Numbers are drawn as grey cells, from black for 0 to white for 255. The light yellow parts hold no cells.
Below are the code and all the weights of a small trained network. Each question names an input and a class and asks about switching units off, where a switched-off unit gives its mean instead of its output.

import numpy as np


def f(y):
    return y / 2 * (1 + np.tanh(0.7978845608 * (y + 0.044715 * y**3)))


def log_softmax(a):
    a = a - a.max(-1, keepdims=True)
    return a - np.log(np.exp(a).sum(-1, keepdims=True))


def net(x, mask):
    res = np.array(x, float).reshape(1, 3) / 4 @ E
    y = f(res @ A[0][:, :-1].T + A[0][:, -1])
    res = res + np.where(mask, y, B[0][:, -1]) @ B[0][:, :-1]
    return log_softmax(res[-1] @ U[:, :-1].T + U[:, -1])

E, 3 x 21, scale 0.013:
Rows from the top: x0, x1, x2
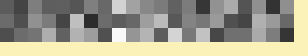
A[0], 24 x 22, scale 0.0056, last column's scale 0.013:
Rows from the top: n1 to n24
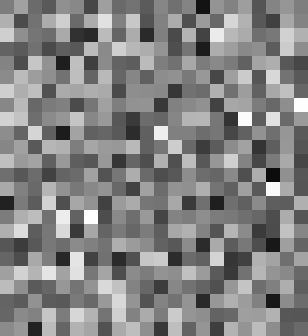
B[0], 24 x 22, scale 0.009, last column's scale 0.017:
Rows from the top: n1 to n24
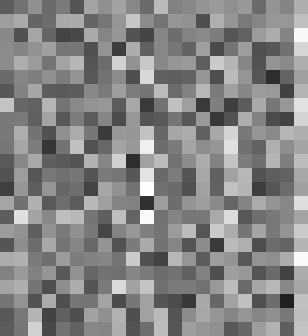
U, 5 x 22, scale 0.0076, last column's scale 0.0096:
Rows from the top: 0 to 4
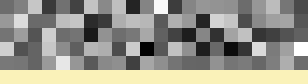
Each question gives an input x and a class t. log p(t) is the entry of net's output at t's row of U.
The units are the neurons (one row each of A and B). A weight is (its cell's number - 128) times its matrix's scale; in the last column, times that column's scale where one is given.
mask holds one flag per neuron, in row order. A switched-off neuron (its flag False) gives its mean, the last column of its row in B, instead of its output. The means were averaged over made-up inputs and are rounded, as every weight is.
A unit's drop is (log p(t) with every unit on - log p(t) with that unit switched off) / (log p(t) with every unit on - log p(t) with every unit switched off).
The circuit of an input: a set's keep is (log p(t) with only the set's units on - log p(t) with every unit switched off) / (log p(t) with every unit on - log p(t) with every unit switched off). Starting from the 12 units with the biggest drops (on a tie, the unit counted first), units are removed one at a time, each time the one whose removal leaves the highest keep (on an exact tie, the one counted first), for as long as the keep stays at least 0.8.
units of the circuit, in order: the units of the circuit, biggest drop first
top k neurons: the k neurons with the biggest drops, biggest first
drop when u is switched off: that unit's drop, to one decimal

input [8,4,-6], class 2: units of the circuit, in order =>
[n22]
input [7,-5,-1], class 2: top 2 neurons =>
[n22; n4]
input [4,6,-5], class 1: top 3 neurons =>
[n19; n10; n15]
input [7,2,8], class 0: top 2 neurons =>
[n15; n24]
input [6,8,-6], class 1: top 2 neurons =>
[n19; n10]
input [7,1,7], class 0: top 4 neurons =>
[n15; n24; n23; n9]
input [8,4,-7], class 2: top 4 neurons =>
[n22; n4; n18; n13]
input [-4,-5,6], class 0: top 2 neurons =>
[n24; n23]
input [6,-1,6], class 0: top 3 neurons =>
[n15; n24; n9]
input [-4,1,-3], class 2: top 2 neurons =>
[n9; n15]
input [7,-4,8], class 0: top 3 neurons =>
[n24; n15; n23]
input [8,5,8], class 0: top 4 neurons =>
[n15; n24; n23; n9]
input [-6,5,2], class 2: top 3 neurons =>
[n9; n20; n17]
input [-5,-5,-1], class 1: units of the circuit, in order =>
[n17]
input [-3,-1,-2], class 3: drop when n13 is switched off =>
0.1
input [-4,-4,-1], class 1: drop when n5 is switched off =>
-0.1
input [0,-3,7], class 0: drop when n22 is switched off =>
0.0
